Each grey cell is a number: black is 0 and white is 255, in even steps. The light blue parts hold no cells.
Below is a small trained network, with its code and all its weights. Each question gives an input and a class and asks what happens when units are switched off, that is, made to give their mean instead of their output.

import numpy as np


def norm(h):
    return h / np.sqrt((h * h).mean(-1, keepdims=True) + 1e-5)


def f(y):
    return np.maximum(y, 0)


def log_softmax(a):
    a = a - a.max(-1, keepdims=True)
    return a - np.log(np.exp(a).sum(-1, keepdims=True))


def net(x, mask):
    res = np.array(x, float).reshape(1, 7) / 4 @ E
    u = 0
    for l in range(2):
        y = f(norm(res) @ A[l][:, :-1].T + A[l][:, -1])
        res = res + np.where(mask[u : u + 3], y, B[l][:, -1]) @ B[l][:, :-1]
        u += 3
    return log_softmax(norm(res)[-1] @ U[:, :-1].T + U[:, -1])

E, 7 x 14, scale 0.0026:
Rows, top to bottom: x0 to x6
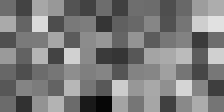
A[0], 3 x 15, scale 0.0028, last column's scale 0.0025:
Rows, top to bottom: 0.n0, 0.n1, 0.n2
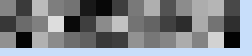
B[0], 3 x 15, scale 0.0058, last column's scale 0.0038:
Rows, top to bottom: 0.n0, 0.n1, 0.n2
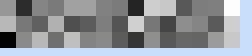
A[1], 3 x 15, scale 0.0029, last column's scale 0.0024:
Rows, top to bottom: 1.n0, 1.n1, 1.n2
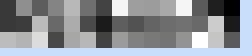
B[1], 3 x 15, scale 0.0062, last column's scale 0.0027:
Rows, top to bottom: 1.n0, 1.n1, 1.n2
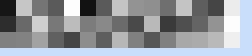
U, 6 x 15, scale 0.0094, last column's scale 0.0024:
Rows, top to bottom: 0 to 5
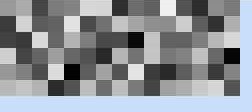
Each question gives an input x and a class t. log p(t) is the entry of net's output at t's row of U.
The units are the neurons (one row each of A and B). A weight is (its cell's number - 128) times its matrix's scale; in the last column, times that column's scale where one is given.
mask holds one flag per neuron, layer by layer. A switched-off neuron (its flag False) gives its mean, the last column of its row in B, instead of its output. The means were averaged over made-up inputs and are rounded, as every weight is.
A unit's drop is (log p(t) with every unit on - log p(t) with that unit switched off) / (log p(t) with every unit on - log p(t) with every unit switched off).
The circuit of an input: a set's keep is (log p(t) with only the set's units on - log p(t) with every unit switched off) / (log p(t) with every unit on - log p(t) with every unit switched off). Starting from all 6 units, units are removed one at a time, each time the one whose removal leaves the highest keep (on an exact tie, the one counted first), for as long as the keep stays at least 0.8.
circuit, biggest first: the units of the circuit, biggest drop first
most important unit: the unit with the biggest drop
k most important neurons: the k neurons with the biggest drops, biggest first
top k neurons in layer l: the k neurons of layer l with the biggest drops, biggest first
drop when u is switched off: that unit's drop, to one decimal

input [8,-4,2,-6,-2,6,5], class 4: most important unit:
0.n1
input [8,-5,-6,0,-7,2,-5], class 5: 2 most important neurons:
(0.n1 1.n0)
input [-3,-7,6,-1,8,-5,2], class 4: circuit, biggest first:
(0.n0 0.n2)
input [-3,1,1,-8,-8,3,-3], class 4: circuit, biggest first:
(0.n1 1.n0)
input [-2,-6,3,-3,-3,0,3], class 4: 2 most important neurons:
(0.n1 0.n2)
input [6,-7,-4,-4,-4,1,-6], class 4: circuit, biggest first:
(0.n0 1.n0)
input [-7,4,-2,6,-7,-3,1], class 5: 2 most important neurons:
(1.n2 0.n2)
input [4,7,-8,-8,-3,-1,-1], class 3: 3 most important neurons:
(0.n1 0.n0 0.n2)
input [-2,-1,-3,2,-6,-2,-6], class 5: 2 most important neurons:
(1.n2 0.n0)
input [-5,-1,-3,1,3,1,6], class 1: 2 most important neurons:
(1.n0 0.n2)
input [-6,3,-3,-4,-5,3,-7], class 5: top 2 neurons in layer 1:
(1.n2 1.n0)
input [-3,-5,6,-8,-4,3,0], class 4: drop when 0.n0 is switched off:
0.3
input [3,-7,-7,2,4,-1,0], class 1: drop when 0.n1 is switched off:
0.1
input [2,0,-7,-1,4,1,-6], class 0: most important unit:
1.n0
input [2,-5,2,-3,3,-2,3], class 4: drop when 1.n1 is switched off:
0.0
